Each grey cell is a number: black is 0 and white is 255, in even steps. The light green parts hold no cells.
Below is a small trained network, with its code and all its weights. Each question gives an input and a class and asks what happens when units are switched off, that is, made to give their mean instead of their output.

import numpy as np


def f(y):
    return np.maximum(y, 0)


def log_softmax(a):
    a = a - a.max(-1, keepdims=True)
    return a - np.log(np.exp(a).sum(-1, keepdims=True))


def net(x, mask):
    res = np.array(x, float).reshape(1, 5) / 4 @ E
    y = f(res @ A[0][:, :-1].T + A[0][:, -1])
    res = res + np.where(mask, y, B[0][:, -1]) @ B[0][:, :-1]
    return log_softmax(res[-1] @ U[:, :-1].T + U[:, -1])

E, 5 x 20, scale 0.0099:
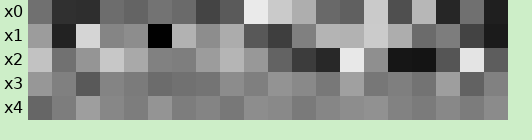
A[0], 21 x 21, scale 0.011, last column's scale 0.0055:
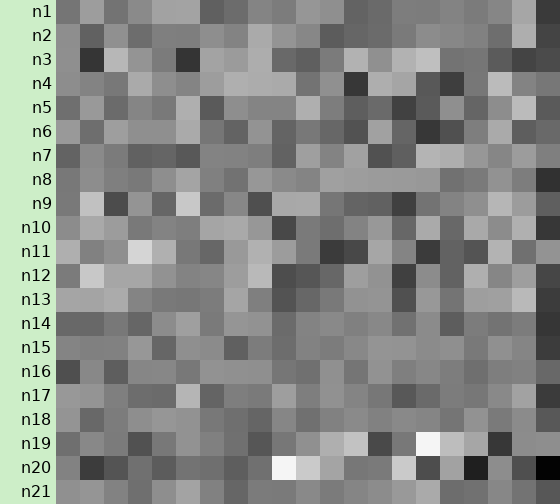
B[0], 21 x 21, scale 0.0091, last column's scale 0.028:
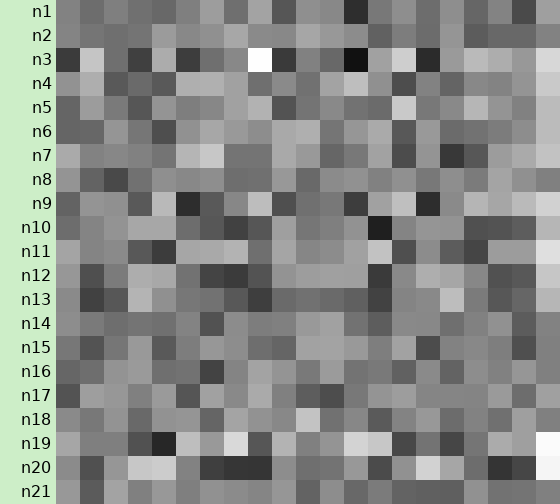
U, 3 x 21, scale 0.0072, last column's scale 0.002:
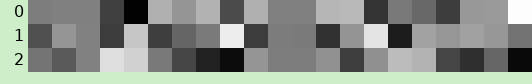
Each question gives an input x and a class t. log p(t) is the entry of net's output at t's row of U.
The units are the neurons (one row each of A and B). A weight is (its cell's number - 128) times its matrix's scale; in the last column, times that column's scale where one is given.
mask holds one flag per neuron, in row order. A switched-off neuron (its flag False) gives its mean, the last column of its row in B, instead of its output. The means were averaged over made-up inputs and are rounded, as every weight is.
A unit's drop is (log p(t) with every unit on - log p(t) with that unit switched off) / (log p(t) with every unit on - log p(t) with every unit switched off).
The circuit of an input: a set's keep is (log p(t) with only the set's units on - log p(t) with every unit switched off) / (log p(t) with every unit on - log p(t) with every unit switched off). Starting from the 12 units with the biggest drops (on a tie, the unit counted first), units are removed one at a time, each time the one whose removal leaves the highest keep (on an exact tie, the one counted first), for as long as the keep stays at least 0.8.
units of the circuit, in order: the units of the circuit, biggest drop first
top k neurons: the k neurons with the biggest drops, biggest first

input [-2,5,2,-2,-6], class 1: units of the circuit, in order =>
(n3)
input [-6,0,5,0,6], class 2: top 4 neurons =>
(n12 n19 n10 n13)
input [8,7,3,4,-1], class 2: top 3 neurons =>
(n20 n9 n5)
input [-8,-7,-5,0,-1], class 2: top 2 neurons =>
(n12 n3)
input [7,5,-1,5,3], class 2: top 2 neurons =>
(n20 n9)
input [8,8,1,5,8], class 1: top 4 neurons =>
(n3 n12 n10 n13)
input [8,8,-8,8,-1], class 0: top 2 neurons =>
(n19 n9)
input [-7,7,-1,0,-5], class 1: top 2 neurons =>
(n3 n20)
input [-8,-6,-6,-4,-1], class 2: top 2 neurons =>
(n12 n10)
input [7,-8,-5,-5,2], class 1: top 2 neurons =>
(n9 n5)
